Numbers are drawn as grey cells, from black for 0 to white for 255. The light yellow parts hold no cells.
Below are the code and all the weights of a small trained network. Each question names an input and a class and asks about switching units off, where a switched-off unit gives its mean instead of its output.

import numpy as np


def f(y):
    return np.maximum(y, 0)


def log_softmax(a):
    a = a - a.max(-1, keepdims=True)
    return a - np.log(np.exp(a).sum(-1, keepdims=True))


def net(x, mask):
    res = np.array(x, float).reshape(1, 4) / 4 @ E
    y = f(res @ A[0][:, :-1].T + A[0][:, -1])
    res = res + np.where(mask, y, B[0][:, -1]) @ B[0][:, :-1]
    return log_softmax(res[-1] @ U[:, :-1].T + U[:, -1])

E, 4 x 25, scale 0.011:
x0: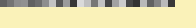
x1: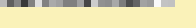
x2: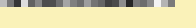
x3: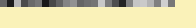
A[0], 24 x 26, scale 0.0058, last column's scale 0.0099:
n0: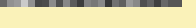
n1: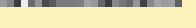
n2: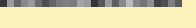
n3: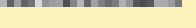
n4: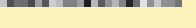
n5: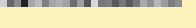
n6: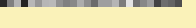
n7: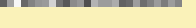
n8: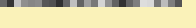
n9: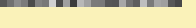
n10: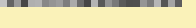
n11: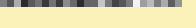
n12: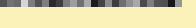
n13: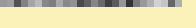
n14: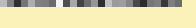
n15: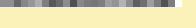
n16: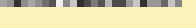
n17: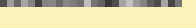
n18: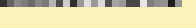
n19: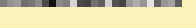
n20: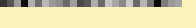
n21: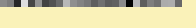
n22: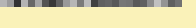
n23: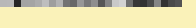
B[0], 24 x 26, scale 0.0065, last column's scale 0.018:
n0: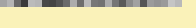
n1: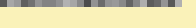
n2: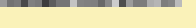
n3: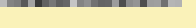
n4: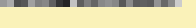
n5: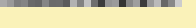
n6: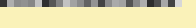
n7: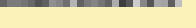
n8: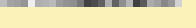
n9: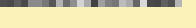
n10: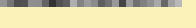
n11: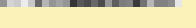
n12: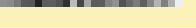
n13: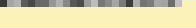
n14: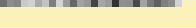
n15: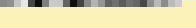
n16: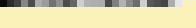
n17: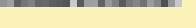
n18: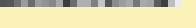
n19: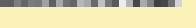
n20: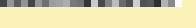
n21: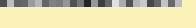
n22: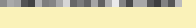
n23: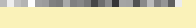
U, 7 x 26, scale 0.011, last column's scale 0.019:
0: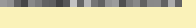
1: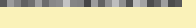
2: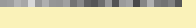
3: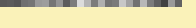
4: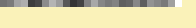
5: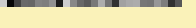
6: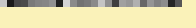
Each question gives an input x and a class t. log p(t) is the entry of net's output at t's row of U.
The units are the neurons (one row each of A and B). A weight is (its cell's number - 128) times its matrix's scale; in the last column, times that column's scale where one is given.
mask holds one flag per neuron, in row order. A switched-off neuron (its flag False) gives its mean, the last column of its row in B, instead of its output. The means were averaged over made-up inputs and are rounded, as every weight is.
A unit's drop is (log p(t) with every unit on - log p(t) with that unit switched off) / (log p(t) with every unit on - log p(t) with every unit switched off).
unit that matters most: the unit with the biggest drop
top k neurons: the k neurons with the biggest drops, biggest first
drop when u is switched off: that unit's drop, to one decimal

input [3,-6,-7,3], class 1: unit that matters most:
n6
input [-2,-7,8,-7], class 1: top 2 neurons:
[n22 n21]
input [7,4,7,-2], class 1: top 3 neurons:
[n21 n13 n22]
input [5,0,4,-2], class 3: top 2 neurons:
[n18 n20]
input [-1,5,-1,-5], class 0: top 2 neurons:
[n11 n3]
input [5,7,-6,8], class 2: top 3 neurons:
[n11 n8 n12]
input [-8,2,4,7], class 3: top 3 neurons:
[n16 n19 n23]
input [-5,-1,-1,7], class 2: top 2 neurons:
[n11 n8]
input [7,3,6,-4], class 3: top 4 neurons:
[n18 n9 n20 n6]
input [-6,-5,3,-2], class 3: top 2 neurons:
[n16 n14]
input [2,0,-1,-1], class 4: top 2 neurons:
[n16 n19]
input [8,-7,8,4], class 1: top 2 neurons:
[n21 n22]
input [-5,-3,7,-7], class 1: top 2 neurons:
[n22 n21]
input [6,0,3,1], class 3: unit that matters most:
n18
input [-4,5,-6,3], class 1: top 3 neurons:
[n20 n12 n6]
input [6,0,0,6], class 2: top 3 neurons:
[n8 n11 n16]
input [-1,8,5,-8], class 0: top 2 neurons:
[n4 n3]
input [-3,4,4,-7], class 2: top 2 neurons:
[n23 n14]
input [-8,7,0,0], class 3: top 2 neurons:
[n16 n19]
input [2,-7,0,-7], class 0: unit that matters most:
n12
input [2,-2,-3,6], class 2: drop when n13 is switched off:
0.0
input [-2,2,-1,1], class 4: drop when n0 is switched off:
0.1
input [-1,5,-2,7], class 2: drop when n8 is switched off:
0.6
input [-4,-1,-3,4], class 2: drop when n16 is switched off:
-0.1
